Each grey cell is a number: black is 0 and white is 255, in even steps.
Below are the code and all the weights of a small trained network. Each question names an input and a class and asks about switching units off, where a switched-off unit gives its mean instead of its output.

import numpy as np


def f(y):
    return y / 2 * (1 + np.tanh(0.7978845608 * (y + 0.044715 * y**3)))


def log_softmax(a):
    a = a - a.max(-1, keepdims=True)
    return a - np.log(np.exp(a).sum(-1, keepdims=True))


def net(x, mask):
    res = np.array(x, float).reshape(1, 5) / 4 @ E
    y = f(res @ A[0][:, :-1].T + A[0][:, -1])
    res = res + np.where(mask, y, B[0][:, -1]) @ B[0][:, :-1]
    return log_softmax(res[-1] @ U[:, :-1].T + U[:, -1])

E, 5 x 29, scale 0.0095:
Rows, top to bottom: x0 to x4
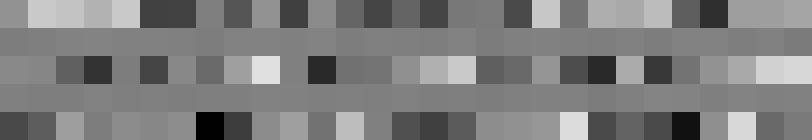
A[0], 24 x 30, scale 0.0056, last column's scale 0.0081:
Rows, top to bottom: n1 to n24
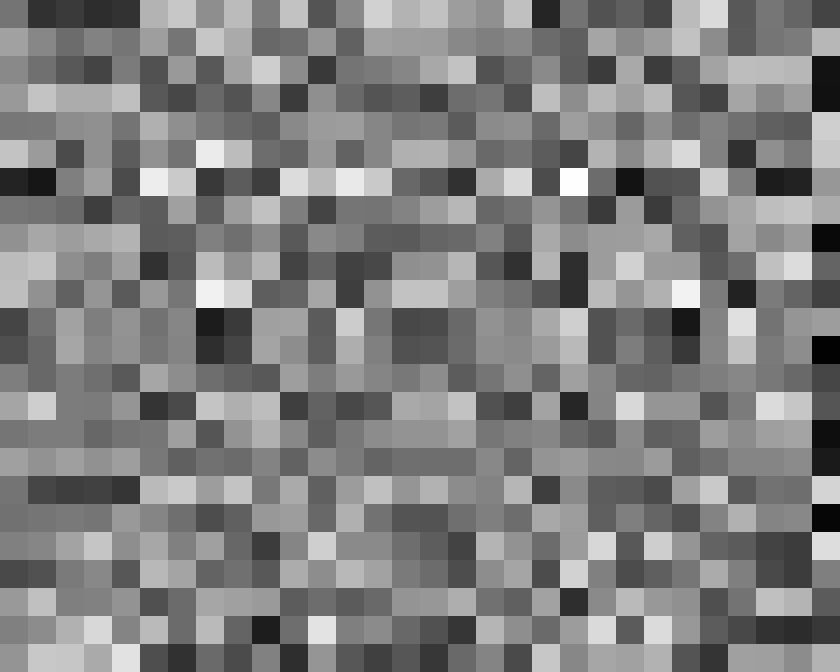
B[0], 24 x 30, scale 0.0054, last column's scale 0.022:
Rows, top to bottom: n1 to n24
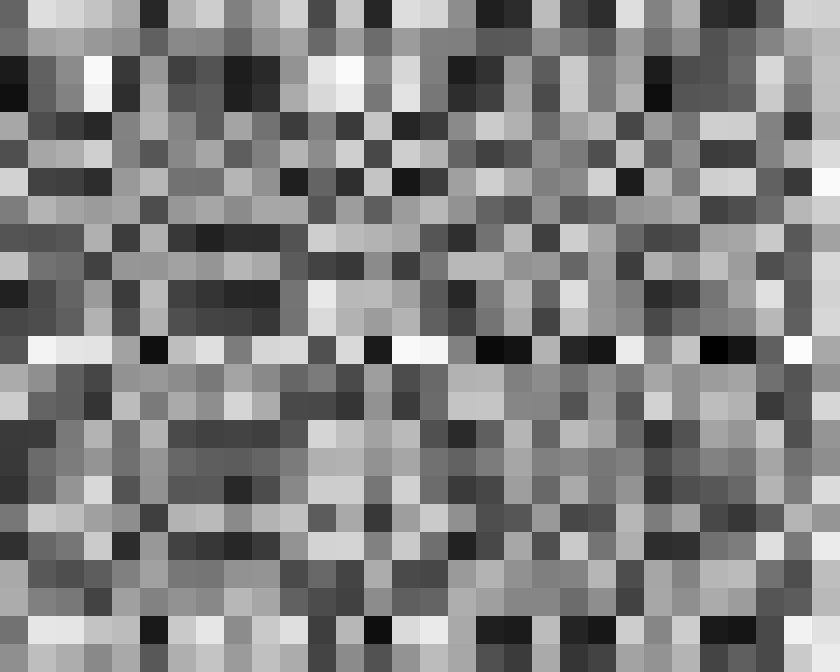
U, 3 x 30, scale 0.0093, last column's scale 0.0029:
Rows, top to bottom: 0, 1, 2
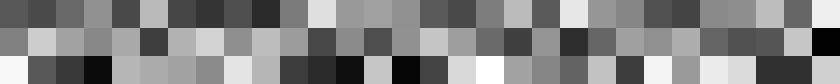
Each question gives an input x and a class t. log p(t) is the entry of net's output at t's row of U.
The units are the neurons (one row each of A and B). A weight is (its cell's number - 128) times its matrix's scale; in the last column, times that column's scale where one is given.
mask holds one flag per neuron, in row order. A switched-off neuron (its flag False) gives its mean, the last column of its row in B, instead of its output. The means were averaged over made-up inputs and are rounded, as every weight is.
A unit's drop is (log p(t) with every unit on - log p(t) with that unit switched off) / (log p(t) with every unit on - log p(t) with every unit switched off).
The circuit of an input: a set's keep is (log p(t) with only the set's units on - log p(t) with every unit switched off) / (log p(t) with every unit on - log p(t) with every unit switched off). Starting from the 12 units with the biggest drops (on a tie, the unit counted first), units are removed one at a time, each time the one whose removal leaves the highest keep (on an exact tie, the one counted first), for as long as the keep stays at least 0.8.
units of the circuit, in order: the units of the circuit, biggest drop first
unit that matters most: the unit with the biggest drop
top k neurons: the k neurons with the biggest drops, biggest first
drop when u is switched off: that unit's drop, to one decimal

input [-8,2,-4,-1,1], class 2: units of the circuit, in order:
[n7]
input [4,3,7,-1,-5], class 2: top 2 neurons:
[n15, n10]
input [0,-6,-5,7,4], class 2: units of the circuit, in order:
[n7, n18]
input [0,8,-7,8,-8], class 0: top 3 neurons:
[n11, n20, n1]
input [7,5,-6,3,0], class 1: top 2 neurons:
[n23, n24]
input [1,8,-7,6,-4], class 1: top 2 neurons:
[n23, n12]
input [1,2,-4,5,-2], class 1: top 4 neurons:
[n23, n12, n18, n3]
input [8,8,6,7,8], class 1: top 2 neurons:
[n13, n24]
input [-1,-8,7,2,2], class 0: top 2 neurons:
[n3, n23]
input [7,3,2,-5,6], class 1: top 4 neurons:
[n24, n13, n20, n11]
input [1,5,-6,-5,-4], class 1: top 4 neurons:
[n23, n12, n18, n3]
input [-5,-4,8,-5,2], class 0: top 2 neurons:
[n3, n23]
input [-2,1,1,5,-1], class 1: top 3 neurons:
[n20, n12, n11]
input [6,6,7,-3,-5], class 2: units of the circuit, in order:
[n15]
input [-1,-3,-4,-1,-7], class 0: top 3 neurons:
[n11, n24, n20]
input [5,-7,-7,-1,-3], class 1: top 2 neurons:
[n23, n24]
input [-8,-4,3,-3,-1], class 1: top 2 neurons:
[n1, n20]
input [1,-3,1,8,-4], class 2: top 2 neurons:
[n23, n1]
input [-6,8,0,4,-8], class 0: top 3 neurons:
[n11, n23, n18]
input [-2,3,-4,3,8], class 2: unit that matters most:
n7
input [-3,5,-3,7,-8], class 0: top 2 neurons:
[n11, n24]
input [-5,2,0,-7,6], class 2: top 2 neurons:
[n7, n20]
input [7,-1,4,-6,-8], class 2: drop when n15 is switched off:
0.3
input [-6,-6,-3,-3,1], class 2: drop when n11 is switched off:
0.1
